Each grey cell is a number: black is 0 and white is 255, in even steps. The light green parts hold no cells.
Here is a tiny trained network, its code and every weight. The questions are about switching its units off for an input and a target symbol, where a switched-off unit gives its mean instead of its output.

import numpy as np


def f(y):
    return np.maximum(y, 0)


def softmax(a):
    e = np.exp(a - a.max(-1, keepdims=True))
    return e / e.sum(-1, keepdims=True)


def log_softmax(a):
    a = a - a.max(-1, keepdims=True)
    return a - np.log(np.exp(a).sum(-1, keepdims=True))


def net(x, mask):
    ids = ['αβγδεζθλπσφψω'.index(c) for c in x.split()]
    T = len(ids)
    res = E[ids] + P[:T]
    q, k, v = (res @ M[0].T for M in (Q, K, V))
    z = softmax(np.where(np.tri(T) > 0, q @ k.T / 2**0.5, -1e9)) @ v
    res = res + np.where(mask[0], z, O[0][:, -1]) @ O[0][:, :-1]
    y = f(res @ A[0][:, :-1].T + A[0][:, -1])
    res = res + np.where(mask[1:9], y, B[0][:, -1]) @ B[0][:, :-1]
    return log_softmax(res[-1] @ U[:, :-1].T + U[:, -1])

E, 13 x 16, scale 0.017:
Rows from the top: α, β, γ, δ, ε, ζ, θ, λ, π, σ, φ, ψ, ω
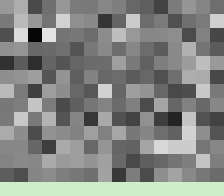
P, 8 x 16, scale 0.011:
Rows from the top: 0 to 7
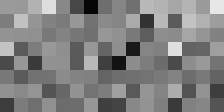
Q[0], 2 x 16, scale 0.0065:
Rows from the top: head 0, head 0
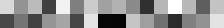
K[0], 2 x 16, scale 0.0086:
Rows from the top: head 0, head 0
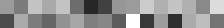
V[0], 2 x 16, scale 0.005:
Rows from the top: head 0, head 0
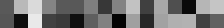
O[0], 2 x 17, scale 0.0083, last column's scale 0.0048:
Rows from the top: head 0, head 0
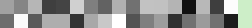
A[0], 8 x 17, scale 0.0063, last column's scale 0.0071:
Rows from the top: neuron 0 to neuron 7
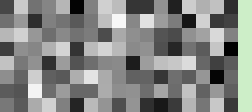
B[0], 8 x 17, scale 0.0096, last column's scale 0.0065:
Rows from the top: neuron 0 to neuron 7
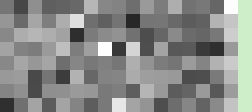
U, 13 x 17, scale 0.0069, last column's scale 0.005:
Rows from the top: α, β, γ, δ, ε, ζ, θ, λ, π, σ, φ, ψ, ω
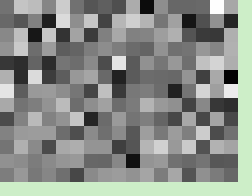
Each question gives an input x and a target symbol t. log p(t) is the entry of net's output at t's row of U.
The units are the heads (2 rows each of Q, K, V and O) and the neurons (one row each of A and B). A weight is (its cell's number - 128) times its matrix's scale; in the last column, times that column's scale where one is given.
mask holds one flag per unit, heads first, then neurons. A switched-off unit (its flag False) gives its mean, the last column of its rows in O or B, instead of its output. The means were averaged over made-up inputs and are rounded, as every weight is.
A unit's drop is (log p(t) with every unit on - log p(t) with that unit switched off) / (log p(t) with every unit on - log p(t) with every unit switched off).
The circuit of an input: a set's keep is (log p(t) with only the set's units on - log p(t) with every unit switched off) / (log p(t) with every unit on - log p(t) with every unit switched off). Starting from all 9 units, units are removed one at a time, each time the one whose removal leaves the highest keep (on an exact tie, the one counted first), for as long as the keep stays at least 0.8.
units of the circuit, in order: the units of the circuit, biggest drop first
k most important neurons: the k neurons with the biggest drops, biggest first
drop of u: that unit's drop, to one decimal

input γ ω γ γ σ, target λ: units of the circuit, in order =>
(head 0; neuron 3; neuron 0)
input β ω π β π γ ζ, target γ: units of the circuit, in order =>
(neuron 5)
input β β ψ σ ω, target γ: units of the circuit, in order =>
(head 0; neuron 5)
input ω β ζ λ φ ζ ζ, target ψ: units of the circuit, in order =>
(head 0; neuron 1)
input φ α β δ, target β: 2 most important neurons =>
(neuron 7; neuron 0)
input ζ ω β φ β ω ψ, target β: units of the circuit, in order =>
(head 0; neuron 7; neuron 0; neuron 3)
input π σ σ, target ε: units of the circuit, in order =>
(head 0; neuron 7; neuron 0)
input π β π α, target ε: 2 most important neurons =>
(neuron 7; neuron 3)
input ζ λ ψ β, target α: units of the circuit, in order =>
(neuron 2; neuron 0)
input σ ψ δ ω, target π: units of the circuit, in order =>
(head 0; neuron 7)
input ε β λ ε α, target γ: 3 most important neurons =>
(neuron 5; neuron 0; neuron 7)
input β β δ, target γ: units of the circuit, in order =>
(neuron 5; head 0)
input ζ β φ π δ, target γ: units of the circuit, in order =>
(head 0; neuron 5)
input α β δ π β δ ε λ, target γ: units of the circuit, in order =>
(neuron 5; head 0)
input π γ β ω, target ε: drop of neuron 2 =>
0.2
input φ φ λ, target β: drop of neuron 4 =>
0.0
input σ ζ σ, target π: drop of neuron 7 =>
0.6
